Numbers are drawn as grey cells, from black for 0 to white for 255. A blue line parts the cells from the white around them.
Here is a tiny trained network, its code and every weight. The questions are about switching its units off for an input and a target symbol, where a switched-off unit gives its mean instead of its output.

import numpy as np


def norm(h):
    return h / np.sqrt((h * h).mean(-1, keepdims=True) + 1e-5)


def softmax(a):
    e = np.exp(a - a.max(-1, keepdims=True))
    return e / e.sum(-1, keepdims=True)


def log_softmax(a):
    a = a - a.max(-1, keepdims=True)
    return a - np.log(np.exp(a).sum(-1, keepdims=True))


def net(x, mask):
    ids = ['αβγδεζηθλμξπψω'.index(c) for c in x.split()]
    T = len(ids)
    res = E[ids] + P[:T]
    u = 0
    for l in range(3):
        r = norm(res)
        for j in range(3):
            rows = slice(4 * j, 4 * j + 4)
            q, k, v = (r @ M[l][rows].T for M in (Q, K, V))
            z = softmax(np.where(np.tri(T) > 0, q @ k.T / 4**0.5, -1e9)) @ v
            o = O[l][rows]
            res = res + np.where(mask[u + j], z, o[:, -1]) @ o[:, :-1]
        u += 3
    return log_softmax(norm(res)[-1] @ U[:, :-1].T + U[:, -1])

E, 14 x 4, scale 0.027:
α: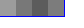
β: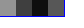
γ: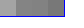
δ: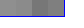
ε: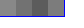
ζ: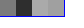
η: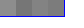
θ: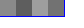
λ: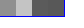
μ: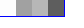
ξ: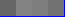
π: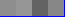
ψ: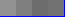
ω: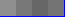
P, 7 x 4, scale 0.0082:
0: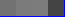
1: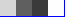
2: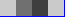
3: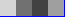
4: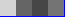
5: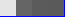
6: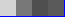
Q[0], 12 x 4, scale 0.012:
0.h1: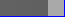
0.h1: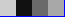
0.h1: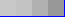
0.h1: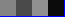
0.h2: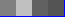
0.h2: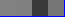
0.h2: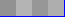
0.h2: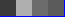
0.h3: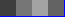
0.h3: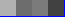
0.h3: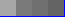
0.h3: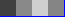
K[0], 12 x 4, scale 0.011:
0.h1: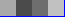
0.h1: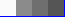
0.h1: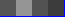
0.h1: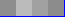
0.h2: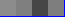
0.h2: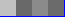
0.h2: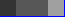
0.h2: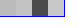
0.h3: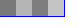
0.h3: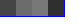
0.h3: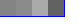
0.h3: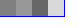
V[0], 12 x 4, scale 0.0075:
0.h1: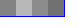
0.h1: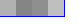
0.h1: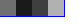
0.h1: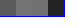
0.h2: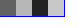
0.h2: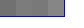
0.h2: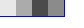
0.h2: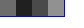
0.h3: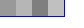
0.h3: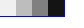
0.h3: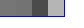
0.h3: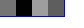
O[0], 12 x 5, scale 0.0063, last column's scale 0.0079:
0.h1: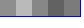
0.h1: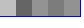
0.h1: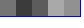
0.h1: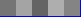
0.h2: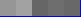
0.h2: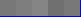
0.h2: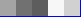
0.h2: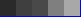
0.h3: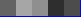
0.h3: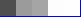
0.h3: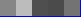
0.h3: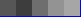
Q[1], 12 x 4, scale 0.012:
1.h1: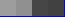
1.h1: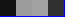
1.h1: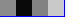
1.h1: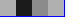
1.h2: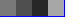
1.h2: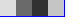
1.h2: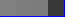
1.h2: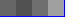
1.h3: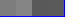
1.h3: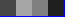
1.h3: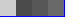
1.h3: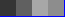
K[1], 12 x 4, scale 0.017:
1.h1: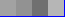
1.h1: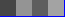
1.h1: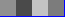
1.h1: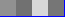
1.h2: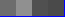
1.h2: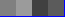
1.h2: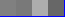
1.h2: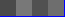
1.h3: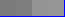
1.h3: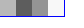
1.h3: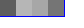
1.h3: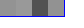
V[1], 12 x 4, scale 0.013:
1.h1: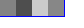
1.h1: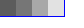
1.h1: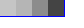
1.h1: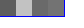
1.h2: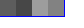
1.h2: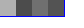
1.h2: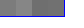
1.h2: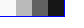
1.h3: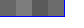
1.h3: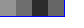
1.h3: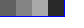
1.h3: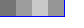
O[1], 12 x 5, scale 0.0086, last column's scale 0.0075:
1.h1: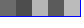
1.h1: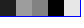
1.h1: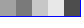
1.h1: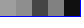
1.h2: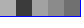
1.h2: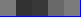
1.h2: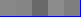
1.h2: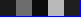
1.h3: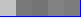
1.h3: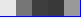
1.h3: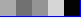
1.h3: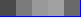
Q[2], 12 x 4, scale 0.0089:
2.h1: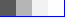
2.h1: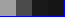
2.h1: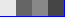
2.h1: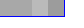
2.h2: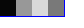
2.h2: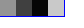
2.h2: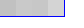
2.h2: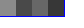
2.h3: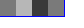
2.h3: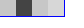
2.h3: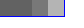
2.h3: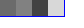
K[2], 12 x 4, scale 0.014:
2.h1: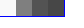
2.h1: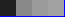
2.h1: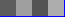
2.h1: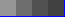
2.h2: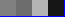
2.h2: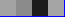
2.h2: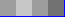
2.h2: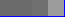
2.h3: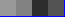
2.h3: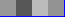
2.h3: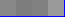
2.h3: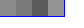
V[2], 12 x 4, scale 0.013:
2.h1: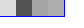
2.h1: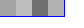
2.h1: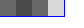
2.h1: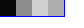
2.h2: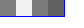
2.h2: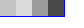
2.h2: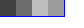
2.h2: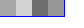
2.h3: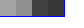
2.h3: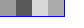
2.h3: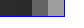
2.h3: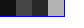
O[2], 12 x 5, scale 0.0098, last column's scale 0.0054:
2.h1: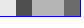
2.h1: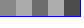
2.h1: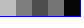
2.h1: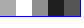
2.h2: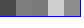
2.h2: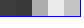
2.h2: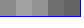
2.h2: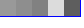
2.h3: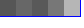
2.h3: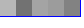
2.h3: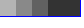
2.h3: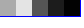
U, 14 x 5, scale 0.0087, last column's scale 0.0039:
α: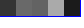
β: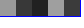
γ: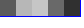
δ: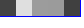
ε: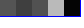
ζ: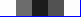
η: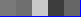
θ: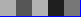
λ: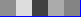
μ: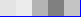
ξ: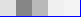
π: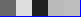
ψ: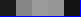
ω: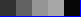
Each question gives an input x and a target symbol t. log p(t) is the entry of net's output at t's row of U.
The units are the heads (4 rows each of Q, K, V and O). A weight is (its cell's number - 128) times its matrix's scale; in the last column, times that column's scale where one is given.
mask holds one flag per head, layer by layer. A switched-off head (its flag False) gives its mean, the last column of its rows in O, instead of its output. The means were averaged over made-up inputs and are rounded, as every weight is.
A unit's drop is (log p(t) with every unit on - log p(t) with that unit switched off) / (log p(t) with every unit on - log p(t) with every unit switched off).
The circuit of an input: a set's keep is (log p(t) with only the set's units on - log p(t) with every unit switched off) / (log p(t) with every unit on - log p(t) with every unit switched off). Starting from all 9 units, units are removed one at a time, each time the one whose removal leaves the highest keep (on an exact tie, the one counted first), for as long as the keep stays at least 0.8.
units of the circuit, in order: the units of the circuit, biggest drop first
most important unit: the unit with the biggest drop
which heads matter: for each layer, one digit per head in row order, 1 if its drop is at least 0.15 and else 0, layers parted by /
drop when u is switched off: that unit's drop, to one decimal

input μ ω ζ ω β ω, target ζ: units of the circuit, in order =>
[2.h2]
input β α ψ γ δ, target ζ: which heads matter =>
000 / 010 / 000
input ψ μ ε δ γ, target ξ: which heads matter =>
000 / 000 / 001
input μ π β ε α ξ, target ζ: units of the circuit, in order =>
[1.h3; 2.h2]
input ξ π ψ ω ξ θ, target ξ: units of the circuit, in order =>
[1.h3; 0.h2; 2.h1]
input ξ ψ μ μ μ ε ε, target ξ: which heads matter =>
000 / 000 / 000
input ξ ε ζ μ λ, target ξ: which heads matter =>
011 / 101 / 100
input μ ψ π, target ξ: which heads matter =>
100 / 100 / 000
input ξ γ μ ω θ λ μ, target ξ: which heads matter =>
010 / 101 / 000
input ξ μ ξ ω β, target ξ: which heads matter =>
010 / 000 / 000
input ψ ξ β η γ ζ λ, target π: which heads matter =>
000 / 100 / 000
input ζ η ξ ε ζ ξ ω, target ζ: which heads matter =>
001 / 000 / 000
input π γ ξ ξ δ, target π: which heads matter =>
001 / 010 / 000
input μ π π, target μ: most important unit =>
1.h3
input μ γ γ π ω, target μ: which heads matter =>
000 / 011 / 100
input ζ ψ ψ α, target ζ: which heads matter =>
001 / 000 / 000
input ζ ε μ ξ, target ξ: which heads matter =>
010 / 100 / 000
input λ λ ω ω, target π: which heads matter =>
000 / 010 / 000
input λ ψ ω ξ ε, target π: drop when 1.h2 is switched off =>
0.2
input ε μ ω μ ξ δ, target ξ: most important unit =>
1.h1
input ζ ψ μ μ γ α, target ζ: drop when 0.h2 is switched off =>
-0.2
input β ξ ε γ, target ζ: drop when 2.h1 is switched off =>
-0.2
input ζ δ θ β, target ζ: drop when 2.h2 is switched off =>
0.2
